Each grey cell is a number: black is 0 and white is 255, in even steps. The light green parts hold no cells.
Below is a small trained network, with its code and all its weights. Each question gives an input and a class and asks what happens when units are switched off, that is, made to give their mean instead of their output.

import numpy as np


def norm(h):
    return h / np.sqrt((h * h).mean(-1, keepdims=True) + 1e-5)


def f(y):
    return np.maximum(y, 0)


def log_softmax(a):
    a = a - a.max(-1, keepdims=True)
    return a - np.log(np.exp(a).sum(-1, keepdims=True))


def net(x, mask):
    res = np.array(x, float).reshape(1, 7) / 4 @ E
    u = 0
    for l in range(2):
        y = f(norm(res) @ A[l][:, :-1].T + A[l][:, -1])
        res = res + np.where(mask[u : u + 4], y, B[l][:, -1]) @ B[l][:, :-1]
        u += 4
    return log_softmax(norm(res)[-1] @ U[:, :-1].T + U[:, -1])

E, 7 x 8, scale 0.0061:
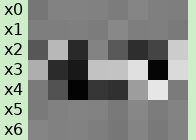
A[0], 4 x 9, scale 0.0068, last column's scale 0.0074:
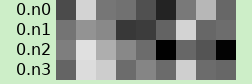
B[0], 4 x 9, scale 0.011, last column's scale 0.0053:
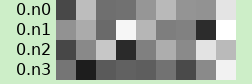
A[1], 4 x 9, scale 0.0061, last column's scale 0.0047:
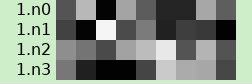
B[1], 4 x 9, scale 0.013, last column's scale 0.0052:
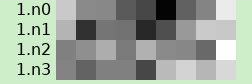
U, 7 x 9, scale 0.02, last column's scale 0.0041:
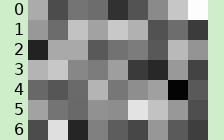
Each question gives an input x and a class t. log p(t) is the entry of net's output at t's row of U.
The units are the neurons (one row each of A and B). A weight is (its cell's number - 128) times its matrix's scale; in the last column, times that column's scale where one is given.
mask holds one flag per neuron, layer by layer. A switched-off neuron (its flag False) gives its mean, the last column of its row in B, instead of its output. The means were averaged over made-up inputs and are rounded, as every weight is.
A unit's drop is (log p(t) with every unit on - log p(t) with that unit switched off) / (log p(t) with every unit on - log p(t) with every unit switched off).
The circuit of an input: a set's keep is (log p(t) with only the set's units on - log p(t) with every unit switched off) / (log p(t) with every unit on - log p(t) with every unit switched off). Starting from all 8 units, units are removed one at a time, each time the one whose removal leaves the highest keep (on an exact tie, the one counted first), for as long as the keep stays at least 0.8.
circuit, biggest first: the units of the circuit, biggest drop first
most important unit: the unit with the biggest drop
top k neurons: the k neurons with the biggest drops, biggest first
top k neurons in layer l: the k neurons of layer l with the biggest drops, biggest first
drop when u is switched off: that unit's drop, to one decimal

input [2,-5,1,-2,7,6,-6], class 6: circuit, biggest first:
(0.n1)
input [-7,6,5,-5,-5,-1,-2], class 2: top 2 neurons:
(0.n2; 0.n0)
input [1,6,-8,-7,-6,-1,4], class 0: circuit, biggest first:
(1.n1; 0.n3)
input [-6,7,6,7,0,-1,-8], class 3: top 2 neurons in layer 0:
(0.n3; 0.n2)
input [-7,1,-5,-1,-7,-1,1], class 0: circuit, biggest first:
(1.n1; 0.n1)
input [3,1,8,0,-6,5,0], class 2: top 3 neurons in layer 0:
(0.n2; 0.n0; 0.n1)
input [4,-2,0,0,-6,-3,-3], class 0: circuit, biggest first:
(0.n1; 1.n1)
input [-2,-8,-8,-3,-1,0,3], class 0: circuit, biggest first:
(1.n1; 0.n3)
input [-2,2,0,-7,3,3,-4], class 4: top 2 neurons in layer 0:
(0.n1; 0.n3)
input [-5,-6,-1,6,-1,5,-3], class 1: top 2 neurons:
(0.n3; 1.n2)
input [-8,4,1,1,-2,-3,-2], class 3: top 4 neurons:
(0.n3; 1.n1; 1.n3; 0.n2)
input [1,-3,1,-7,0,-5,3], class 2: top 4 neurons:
(0.n2; 0.n0; 0.n1; 0.n3)
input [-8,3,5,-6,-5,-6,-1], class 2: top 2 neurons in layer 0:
(0.n2; 0.n0)
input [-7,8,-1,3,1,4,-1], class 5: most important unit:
0.n1
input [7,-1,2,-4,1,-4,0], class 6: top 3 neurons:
(0.n1; 0.n0; 0.n3)
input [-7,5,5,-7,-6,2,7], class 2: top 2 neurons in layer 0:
(0.n2; 0.n0)
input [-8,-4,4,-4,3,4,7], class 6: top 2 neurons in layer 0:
(0.n1; 0.n0)
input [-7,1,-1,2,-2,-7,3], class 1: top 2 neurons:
(0.n3; 1.n0)
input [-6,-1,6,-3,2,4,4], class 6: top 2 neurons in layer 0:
(0.n0; 0.n1)
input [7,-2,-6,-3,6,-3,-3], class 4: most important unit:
0.n1
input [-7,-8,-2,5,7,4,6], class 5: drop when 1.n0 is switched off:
0.2
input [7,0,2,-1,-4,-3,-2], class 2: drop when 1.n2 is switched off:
0.0
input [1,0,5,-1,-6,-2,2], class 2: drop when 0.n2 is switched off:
0.5
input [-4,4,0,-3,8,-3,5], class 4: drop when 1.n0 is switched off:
0.1
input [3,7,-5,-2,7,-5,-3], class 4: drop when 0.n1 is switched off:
1.2
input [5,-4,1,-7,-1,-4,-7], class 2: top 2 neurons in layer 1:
(1.n0; 1.n3)
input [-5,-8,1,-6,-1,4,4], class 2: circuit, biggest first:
(0.n2)
